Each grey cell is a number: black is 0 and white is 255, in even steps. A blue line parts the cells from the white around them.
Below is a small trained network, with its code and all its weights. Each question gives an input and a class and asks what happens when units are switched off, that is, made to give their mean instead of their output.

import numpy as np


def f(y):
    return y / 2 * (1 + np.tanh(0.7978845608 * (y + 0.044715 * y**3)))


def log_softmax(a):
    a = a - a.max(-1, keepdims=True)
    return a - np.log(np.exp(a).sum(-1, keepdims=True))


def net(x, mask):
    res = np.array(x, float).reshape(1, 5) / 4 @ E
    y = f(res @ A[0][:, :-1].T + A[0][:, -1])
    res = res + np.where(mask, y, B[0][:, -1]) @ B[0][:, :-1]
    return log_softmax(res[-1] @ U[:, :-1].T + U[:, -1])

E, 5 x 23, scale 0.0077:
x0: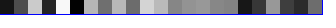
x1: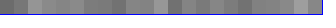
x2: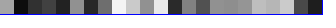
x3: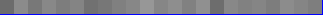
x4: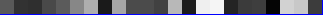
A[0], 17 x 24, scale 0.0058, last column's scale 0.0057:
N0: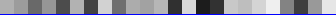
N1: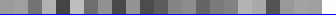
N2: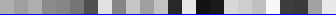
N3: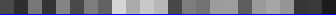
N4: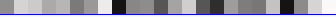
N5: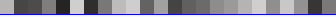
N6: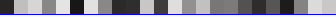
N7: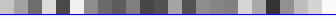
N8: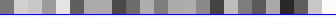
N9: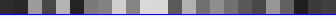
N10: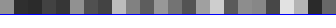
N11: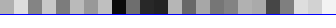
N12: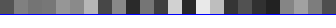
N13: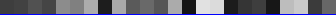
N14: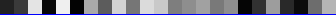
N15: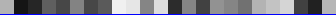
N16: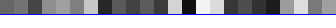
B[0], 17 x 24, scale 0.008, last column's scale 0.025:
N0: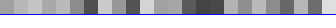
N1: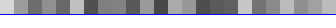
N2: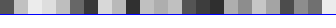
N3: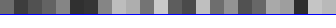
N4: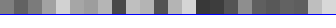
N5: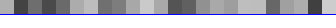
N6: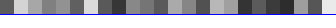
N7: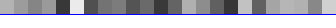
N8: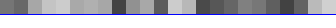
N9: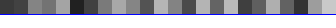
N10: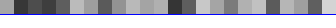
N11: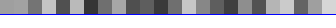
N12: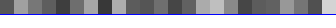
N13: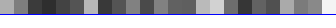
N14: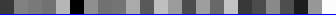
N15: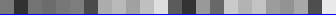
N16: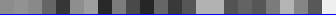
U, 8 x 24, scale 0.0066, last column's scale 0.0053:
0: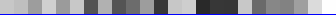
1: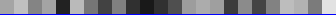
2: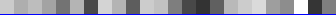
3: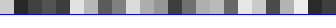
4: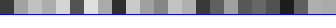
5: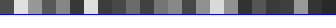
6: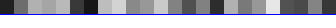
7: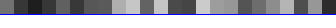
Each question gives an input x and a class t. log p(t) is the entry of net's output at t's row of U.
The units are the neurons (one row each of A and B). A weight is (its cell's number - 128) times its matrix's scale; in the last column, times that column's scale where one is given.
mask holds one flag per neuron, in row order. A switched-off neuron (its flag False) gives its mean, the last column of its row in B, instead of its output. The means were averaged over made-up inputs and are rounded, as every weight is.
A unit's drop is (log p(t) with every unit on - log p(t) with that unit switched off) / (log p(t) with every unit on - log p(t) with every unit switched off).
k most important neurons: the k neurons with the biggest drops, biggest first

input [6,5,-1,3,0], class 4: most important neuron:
(N16)
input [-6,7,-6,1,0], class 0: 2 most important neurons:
(N13; N4)
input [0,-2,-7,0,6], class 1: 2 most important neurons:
(N11; N14)
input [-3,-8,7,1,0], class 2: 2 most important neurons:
(N0; N13)
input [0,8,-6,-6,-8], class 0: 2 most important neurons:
(N14; N11)
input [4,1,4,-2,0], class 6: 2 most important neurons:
(N13; N16)
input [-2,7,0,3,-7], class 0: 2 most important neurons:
(N4; N15)
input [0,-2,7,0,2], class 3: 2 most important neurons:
(N14; N5)
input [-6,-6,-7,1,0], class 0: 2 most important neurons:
(N4; N13)
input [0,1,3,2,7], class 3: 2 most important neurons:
(N14; N10)
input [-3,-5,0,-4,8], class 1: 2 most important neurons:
(N16; N15)
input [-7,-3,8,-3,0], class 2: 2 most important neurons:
(N0; N13)
